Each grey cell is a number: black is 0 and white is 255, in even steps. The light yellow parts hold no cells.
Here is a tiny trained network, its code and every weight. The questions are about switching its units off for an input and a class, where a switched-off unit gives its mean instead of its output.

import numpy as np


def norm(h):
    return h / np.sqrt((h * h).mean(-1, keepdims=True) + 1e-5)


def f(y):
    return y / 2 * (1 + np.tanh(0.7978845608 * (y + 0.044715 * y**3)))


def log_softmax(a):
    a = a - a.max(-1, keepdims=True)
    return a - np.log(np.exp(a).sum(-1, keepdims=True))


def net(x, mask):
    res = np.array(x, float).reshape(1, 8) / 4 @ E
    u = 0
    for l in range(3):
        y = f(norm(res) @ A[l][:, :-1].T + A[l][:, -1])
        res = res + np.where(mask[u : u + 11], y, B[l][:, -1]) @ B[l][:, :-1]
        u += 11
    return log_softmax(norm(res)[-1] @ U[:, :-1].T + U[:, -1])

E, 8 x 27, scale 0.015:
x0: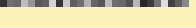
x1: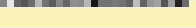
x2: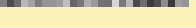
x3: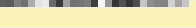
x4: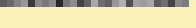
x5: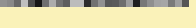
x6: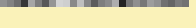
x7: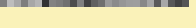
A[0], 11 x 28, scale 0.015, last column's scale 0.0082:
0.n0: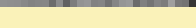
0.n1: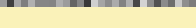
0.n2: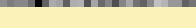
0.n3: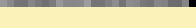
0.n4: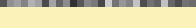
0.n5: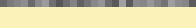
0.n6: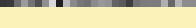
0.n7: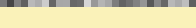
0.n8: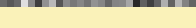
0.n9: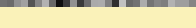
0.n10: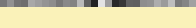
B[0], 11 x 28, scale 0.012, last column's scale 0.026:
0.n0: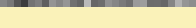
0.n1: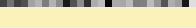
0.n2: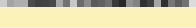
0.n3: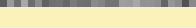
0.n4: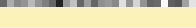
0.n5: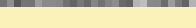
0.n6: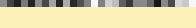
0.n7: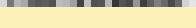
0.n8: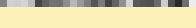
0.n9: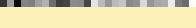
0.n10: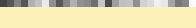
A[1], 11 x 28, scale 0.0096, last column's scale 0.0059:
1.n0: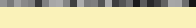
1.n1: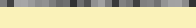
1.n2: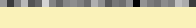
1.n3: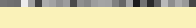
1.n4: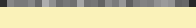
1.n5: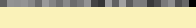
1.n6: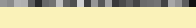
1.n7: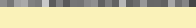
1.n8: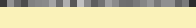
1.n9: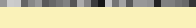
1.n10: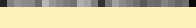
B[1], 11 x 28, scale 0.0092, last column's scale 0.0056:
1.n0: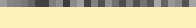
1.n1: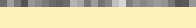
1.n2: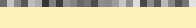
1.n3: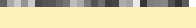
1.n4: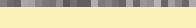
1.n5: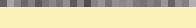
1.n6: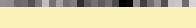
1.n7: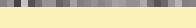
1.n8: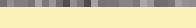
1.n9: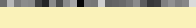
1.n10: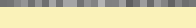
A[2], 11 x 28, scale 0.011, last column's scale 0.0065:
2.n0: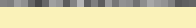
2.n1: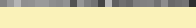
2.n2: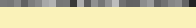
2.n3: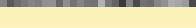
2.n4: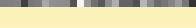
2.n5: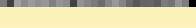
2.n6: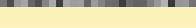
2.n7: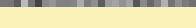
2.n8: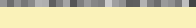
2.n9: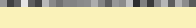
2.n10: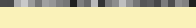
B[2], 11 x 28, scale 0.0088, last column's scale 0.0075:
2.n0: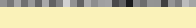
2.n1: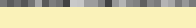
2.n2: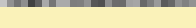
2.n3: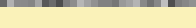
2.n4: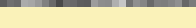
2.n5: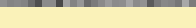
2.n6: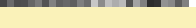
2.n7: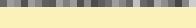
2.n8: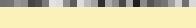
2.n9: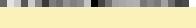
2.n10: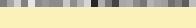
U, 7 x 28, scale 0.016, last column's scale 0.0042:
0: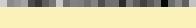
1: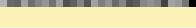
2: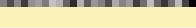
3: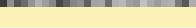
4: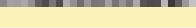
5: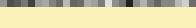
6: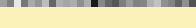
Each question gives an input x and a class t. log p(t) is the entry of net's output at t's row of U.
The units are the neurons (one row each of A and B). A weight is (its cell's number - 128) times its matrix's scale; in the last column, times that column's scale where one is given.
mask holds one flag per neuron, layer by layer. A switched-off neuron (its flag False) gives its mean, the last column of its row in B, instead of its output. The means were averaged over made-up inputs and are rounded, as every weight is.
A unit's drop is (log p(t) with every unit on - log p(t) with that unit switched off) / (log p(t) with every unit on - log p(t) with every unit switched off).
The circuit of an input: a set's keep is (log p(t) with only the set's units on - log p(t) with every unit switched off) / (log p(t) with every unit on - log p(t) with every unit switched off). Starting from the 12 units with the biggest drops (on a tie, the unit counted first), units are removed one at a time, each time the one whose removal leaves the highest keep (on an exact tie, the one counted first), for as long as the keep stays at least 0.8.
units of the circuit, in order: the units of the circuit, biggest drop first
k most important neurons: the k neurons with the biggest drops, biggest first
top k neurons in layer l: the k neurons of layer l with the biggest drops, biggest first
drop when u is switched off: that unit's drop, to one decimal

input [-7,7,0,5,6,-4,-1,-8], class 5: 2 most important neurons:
[0.n7; 0.n1]
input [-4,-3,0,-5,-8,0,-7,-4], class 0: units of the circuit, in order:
[0.n2]
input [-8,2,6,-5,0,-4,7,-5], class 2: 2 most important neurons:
[0.n2; 0.n1]
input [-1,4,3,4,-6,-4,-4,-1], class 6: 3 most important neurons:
[0.n6; 0.n7; 0.n10]
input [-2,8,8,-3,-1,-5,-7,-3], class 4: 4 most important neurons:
[0.n10; 0.n9; 0.n6; 0.n2]
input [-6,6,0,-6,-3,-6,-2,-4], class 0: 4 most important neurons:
[0.n10; 0.n9; 0.n4; 0.n6]
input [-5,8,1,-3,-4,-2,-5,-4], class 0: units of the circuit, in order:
[0.n10; 0.n4]
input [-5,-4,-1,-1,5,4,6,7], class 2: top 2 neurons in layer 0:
[0.n1; 0.n7]
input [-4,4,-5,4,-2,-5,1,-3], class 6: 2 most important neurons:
[0.n7; 0.n6]
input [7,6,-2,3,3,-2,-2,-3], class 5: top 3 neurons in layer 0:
[0.n6; 0.n1; 0.n8]
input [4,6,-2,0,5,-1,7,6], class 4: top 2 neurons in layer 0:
[0.n9; 0.n1]
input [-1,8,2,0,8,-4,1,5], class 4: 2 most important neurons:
[0.n9; 0.n10]
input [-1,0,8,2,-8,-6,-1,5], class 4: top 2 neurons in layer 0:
[0.n7; 0.n10]
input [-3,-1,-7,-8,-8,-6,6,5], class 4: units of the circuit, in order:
[0.n10]
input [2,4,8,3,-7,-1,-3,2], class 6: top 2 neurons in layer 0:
[0.n6; 0.n10]
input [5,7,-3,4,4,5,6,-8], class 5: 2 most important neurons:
[0.n6; 0.n1]
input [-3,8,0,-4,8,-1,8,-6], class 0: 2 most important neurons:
[0.n10; 0.n9]
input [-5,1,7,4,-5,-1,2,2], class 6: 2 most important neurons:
[0.n7; 0.n9]
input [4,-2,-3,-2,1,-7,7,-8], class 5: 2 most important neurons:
[0.n8; 0.n2]
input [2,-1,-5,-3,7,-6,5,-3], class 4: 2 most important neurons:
[0.n9; 0.n10]
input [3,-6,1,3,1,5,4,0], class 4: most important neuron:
[0.n8]
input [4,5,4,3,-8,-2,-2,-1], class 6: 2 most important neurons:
[0.n6; 0.n10]
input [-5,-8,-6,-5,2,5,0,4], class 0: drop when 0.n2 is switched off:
0.4
